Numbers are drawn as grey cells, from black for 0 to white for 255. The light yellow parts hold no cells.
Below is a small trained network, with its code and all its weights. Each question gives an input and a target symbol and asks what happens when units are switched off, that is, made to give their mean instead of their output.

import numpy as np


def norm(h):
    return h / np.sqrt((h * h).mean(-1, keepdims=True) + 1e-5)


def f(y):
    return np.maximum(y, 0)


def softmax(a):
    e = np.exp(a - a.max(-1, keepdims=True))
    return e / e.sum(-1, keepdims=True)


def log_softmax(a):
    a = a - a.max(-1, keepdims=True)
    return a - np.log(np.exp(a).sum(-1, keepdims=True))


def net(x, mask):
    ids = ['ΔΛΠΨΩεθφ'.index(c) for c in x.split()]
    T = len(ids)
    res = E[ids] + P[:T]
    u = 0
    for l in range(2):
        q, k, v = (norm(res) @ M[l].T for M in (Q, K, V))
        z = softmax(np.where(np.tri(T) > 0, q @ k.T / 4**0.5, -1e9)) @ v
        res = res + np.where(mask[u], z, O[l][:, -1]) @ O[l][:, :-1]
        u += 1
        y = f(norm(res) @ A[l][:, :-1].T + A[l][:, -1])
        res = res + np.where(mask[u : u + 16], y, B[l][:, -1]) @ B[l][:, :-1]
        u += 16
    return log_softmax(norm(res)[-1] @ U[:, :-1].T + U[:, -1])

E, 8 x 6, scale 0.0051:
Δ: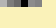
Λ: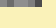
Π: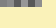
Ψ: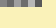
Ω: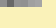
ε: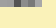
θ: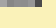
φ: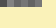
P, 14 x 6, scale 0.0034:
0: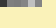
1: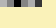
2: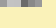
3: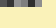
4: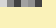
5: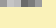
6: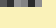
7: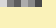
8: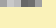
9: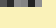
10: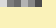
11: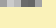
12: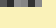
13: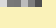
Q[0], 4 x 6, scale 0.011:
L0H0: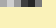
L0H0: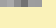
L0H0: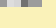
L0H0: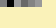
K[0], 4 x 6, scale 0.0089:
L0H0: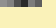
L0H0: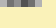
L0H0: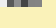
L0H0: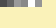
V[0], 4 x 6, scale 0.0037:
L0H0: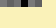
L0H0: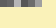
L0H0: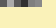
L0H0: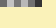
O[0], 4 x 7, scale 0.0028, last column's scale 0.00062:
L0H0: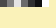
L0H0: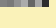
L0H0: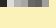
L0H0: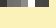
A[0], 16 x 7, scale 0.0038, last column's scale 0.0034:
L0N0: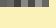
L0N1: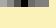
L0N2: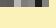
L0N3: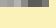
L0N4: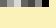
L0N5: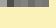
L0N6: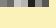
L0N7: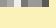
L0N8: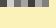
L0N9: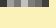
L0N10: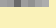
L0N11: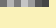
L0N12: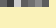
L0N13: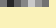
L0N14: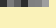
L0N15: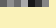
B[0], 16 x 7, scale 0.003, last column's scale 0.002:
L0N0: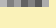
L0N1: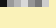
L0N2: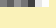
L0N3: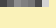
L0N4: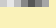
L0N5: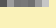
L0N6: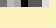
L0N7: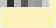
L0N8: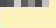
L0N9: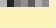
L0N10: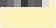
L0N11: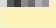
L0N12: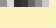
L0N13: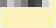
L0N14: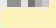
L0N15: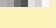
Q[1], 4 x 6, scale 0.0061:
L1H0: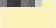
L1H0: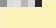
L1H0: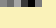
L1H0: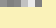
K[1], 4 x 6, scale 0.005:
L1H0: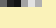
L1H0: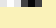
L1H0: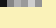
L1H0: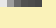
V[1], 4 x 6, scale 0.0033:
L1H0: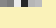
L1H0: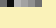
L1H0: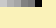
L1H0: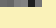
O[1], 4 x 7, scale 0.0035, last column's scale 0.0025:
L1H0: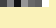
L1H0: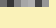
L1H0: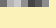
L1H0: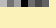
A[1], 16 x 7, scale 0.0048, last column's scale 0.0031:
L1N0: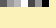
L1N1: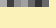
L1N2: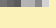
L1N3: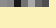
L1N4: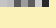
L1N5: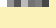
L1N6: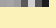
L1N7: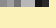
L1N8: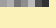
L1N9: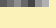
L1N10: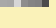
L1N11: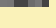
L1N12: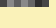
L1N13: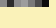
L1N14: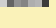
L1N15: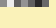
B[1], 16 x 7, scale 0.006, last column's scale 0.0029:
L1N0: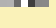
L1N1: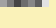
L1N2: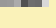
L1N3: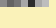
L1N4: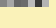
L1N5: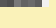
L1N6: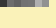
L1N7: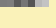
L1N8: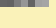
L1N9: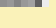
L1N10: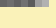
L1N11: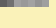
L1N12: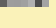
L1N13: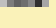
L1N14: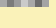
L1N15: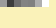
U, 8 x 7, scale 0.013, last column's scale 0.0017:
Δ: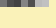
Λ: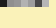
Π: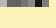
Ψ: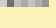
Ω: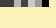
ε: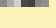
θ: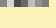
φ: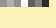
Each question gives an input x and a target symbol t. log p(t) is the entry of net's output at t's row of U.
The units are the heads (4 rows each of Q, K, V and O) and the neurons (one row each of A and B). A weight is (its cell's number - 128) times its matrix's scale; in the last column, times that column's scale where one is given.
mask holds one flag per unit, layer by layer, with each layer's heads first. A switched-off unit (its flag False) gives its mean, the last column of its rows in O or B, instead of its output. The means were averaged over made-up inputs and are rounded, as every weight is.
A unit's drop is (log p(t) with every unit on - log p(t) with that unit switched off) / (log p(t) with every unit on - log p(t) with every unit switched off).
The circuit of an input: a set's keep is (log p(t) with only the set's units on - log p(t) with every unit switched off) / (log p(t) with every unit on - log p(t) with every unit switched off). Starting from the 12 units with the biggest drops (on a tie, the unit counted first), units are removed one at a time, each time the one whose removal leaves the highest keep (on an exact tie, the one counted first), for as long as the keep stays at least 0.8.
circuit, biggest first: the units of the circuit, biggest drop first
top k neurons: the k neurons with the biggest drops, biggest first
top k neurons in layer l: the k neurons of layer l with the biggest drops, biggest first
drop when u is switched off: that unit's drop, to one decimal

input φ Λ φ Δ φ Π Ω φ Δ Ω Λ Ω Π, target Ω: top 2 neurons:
[L0N15, L0N8]
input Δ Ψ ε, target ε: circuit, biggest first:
[L0H0]
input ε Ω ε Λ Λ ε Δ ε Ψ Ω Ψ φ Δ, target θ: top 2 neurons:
[L0N14, L0N1]
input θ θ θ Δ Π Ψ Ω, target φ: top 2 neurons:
[L0N13, L1N0]
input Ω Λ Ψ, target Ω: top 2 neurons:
[L0N7, L0N2]
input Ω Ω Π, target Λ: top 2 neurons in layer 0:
[L0N8, L0N10]
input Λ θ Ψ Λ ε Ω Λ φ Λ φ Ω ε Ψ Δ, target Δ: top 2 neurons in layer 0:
[L0N1, L0N2]
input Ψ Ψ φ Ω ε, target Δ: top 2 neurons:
[L0N2, L1N15]
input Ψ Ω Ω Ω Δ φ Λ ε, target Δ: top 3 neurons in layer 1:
[L1N15, L1N3, L1N9]
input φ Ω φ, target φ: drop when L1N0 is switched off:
0.1
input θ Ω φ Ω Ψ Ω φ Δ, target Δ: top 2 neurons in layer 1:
[L1N15, L1N7]
